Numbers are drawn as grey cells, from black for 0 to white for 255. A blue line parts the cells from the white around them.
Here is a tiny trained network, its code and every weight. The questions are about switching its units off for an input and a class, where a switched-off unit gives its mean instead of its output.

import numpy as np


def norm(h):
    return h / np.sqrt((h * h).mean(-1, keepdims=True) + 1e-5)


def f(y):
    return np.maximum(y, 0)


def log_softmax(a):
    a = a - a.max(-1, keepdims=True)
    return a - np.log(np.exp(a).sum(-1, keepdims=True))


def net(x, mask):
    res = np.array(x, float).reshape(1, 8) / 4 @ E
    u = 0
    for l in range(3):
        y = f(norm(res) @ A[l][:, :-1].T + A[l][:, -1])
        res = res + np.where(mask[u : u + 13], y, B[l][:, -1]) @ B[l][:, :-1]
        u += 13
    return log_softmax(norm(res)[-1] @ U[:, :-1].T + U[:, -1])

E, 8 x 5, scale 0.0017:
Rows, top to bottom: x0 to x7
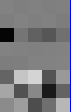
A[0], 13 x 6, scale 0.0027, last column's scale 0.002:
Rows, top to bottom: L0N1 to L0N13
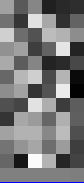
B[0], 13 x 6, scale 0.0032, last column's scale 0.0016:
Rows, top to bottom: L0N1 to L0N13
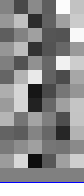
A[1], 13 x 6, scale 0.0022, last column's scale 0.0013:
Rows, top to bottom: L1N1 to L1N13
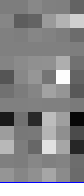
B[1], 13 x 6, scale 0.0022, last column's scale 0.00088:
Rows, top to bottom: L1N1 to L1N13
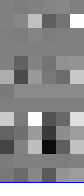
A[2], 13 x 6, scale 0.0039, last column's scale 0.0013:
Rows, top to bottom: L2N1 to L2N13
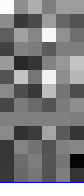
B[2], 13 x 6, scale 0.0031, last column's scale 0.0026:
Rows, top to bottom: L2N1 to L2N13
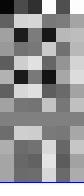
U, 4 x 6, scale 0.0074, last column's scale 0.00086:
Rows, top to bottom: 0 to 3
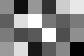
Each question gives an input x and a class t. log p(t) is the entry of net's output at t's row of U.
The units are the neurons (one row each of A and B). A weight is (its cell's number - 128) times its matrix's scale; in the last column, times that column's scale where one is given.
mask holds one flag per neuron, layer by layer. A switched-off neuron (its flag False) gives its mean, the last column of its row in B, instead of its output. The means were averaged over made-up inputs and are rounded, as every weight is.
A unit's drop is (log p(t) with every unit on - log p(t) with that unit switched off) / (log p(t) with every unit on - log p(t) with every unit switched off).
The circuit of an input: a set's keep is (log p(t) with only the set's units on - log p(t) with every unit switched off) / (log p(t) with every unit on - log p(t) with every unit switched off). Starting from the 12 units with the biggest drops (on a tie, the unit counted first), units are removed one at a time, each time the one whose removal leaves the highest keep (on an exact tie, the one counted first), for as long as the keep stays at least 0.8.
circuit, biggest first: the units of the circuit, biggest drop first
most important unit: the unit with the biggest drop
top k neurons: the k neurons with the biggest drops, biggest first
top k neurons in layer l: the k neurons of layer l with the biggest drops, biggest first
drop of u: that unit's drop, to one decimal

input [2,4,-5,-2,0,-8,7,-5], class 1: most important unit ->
L2N5
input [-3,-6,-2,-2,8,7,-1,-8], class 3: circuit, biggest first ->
L0N12; L0N8; L0N2
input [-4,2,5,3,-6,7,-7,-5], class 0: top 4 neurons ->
L2N6; L2N3; L0N3; L2N5
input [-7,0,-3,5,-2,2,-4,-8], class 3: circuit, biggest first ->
L0N12; L0N8
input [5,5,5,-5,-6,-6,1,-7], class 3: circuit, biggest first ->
L0N12; L0N8
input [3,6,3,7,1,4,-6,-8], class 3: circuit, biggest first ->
L0N8; L0N12; L0N2
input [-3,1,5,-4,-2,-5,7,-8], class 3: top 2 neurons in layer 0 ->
L0N12; L0N2
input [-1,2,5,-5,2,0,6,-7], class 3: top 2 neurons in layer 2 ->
L2N6; L2N3
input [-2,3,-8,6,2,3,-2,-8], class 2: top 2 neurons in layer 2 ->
L2N1; L2N5
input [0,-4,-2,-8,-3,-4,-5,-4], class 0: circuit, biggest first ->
L2N6; L2N3
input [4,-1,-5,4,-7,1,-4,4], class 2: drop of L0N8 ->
0.1
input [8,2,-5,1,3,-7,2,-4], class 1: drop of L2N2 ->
0.0
